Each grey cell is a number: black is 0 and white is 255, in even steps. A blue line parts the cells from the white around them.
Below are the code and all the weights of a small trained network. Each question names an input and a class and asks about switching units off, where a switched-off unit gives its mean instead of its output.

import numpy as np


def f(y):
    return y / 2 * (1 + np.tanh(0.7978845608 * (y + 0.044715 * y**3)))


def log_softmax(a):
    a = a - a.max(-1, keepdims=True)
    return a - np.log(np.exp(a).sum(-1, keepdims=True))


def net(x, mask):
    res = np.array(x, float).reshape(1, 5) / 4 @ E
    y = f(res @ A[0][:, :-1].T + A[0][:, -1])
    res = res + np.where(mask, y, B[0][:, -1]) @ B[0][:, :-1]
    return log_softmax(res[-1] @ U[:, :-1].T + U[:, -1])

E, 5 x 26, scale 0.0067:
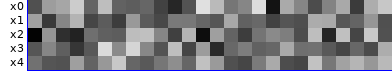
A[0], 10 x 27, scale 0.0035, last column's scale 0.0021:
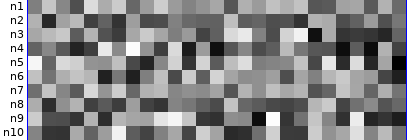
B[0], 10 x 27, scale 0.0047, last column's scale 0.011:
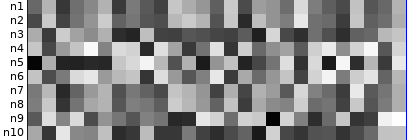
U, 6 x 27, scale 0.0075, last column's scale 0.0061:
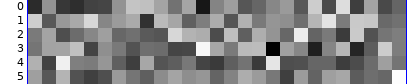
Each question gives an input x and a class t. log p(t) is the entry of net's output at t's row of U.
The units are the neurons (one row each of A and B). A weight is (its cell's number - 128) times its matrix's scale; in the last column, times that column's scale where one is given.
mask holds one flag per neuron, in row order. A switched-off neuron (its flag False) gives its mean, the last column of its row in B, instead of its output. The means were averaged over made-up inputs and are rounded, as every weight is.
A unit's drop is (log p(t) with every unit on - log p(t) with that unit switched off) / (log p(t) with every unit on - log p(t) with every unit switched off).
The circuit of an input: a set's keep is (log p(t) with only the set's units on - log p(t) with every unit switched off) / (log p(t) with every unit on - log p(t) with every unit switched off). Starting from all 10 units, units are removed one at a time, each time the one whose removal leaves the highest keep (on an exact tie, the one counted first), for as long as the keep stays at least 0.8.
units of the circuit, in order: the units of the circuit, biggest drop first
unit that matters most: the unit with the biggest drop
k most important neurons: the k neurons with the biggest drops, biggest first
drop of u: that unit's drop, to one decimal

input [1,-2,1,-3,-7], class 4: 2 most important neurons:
(n3 n9)
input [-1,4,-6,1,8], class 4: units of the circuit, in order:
(n10)
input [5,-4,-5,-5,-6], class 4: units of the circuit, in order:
(n3 n9)
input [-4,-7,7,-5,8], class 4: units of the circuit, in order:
(n10 n5)
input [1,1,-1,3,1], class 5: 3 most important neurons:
(n9 n6 n5)
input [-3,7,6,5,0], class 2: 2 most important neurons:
(n5 n2)
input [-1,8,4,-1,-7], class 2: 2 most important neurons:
(n2 n8)
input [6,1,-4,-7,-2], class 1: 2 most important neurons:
(n6 n9)
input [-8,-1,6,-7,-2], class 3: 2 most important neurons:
(n9 n5)
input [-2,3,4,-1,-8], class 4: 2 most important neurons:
(n3 n5)
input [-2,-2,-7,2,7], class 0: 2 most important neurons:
(n5 n3)
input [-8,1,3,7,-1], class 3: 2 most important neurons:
(n9 n6)
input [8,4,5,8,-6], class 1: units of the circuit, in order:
(n4 n9)
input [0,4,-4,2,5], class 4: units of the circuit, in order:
(n10)
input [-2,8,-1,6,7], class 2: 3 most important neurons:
(n2 n8 n3)
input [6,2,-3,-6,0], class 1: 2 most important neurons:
(n9 n6)
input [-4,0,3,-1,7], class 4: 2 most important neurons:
(n10 n5)
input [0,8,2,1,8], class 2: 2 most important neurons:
(n2 n8)
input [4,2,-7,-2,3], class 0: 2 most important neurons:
(n5 n9)
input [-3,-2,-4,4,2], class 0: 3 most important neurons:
(n5 n6 n3)
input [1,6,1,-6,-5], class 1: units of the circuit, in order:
(n6)
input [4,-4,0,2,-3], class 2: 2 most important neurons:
(n9 n5)
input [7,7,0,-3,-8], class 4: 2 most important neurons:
(n3 n9)
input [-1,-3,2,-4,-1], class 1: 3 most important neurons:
(n5 n6 n9)
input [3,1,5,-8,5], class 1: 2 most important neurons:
(n5 n6)
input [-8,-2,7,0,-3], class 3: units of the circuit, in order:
(n9 n5)
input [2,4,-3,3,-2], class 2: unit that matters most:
n9
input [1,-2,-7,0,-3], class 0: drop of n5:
0.7
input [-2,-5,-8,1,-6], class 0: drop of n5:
1.3
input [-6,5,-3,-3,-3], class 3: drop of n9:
1.1
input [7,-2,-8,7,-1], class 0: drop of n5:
0.8
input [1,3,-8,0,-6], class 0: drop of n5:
1.1
